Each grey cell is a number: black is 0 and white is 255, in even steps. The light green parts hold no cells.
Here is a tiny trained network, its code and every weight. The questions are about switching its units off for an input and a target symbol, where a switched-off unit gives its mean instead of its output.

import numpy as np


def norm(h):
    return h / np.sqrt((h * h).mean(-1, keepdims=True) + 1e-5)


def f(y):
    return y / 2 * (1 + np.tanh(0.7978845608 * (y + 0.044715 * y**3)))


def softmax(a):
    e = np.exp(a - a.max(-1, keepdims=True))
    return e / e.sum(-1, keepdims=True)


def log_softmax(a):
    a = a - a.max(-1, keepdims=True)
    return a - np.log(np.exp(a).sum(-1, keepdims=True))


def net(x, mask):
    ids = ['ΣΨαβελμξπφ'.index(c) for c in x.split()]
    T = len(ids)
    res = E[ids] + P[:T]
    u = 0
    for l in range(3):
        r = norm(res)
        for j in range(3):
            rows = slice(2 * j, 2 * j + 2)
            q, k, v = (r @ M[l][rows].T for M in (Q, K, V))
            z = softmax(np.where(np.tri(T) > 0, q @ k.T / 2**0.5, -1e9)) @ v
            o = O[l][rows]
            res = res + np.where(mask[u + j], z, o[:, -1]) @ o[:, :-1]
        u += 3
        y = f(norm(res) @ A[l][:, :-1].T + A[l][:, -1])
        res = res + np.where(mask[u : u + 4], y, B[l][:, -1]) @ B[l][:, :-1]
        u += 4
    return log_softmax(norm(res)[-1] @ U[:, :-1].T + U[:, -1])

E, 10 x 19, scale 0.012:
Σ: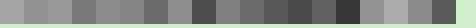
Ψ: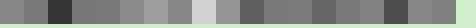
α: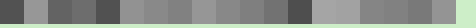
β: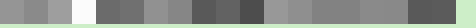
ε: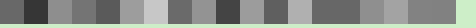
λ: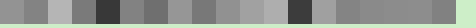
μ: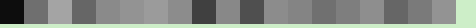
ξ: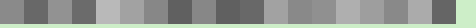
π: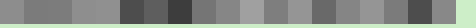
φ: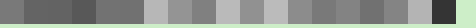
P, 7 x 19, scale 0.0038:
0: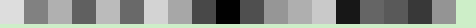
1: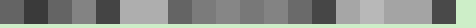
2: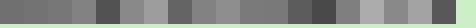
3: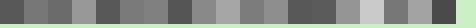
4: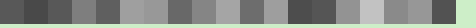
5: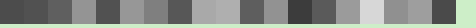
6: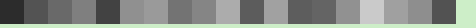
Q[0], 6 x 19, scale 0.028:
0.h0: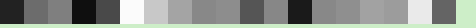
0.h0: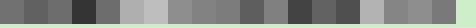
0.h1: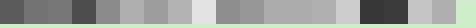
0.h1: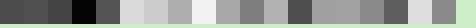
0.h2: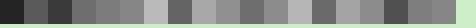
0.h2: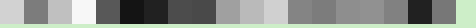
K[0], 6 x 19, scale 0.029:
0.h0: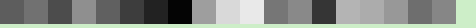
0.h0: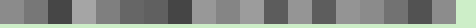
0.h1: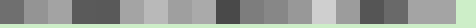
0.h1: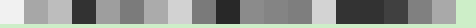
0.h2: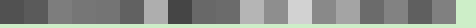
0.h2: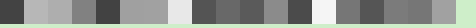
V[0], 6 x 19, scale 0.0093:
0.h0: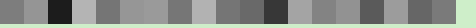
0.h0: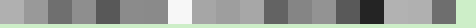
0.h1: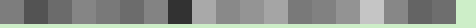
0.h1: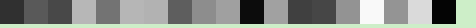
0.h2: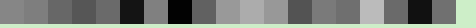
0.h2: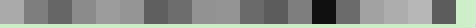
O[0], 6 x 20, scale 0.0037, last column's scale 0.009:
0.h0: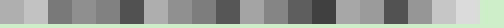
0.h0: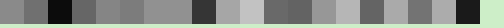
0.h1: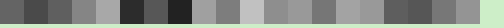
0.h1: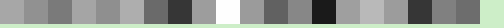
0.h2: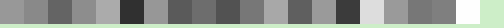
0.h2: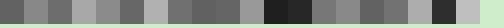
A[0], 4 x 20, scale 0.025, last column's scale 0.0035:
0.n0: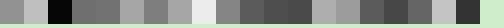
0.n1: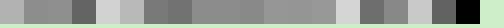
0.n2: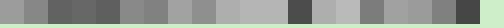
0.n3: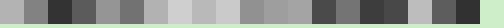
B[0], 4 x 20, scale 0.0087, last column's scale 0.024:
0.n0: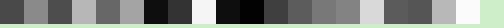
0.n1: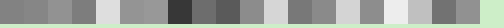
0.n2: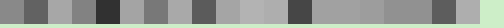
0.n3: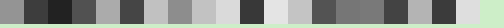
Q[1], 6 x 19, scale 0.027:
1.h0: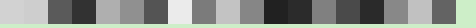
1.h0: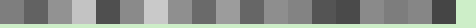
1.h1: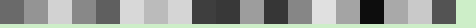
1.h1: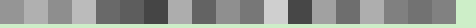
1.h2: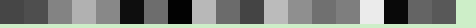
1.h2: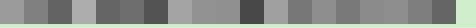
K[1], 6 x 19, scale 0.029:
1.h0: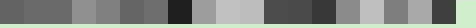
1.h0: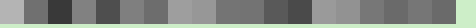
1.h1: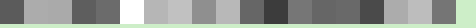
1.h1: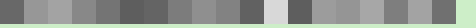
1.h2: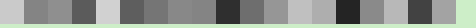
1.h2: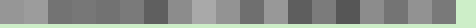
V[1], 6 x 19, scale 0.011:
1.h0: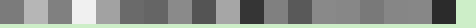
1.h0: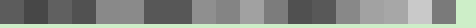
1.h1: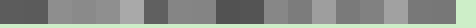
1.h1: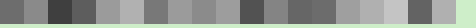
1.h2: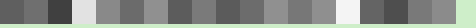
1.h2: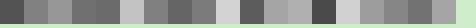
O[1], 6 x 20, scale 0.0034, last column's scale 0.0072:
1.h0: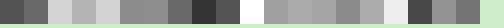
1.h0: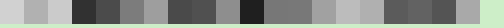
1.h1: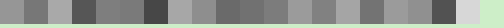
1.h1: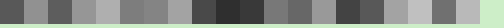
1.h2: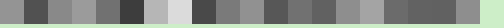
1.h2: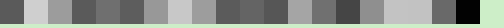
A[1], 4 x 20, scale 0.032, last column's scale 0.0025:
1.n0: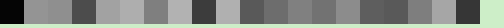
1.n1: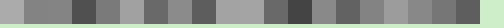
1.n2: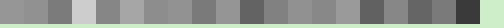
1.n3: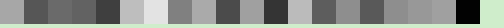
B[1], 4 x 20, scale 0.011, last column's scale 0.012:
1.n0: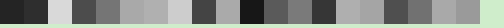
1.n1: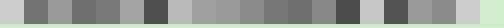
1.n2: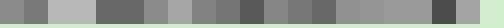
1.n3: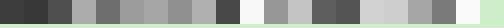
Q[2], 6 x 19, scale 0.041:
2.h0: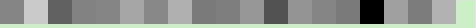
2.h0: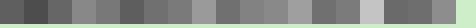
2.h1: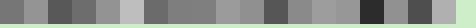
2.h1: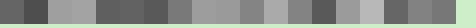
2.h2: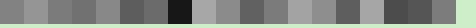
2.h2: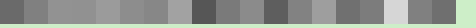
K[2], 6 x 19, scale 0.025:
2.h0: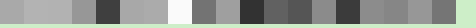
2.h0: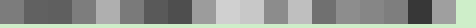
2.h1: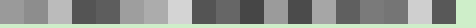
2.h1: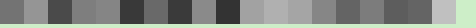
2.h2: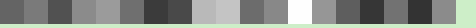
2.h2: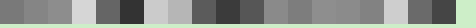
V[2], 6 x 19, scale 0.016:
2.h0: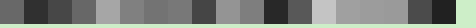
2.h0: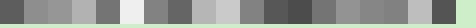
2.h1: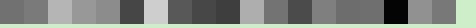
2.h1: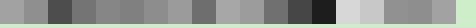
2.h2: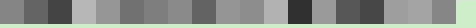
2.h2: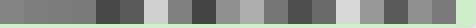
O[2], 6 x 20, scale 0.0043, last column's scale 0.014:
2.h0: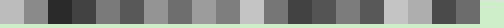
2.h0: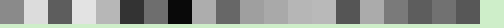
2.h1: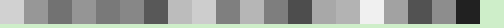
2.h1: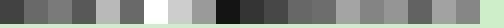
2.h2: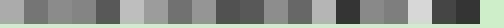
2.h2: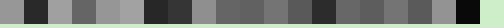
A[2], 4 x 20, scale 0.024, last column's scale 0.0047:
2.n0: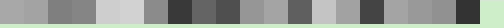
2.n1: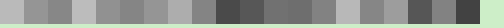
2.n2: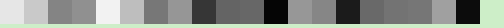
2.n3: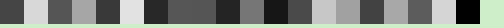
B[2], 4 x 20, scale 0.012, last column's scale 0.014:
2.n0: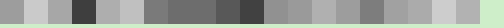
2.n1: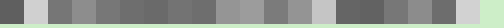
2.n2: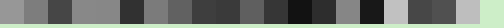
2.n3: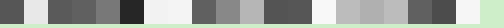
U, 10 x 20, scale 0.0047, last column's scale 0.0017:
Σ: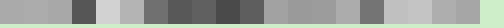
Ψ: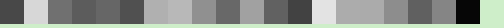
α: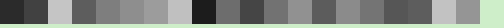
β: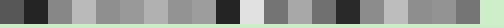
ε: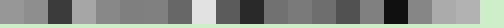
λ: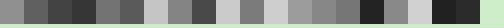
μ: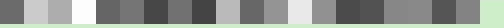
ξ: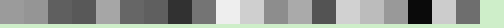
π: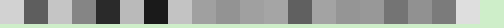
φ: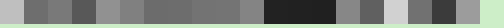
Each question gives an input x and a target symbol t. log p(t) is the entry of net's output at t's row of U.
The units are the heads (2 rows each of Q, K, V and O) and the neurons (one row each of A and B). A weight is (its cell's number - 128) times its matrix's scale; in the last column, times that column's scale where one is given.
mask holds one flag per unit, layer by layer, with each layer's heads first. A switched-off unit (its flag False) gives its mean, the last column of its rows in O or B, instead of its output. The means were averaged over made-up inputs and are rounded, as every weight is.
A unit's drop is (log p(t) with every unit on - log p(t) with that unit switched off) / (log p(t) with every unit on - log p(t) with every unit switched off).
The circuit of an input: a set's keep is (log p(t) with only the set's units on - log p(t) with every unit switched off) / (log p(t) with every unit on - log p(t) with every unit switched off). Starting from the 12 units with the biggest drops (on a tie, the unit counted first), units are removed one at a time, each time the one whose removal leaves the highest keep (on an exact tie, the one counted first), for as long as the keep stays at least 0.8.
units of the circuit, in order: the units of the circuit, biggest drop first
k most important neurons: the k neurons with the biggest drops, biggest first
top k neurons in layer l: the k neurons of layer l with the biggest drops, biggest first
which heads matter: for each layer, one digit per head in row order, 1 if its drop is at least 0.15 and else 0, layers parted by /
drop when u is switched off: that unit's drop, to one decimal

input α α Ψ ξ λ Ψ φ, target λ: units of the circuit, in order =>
(0.n0)
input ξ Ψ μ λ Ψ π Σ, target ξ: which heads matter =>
110 / 000 / 001
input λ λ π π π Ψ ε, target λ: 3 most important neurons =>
(0.n0, 1.n3, 0.n2)
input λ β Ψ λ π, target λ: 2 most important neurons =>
(0.n0, 0.n2)
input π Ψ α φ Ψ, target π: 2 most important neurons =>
(0.n0, 0.n3)
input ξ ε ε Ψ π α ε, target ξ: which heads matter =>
111 / 000 / 001
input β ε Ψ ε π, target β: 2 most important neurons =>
(0.n0, 0.n3)
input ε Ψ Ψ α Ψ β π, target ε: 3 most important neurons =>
(0.n0, 2.n3, 0.n3)
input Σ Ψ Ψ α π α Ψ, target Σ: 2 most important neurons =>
(0.n0, 0.n3)
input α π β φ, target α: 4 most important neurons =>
(0.n0, 0.n3, 1.n3, 2.n3)
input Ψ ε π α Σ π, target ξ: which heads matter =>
010 / 001 / 000
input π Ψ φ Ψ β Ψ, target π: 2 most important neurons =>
(1.n2, 0.n0)
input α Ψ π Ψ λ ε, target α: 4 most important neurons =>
(0.n0, 1.n3, 0.n3, 2.n3)
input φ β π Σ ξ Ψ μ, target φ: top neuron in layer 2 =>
(2.n3)
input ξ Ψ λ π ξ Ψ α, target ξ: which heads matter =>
111 / 000 / 001
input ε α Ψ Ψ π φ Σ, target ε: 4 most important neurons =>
(0.n0, 2.n3, 0.n3, 2.n2)
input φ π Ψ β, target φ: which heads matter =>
110 / 000 / 101
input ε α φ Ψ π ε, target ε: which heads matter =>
001 / 100 / 000
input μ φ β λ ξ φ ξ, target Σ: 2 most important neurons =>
(0.n1, 2.n0)
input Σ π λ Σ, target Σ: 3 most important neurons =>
(0.n0, 0.n3, 2.n0)
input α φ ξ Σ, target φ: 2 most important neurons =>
(0.n0, 2.n2)
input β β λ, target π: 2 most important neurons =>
(0.n2, 1.n1)
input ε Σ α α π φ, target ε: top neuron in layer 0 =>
(0.n3)
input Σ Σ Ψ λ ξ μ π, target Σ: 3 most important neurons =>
(0.n0, 0.n3, 2.n0)
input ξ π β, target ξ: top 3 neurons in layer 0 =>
(0.n0, 0.n3, 0.n1)
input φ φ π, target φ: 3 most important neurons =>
(0.n0, 0.n3, 1.n3)
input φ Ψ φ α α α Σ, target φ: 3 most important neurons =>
(0.n0, 0.n3, 2.n2)
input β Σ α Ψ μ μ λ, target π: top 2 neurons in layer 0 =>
(0.n2, 0.n0)
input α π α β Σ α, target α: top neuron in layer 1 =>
(1.n2)
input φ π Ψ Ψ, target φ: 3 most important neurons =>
(0.n0, 0.n3, 1.n3)
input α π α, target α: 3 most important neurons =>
(0.n0, 0.n3, 2.n3)
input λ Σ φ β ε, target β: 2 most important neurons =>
(0.n0, 1.n3)
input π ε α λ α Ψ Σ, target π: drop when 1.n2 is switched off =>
0.0
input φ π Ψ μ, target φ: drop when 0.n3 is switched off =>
0.4
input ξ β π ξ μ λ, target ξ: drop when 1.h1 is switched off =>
0.1
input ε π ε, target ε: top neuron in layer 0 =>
(0.n0)
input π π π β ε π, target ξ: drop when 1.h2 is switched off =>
-0.1
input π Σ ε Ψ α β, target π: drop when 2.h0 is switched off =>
0.2
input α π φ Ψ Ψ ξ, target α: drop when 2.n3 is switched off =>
0.2
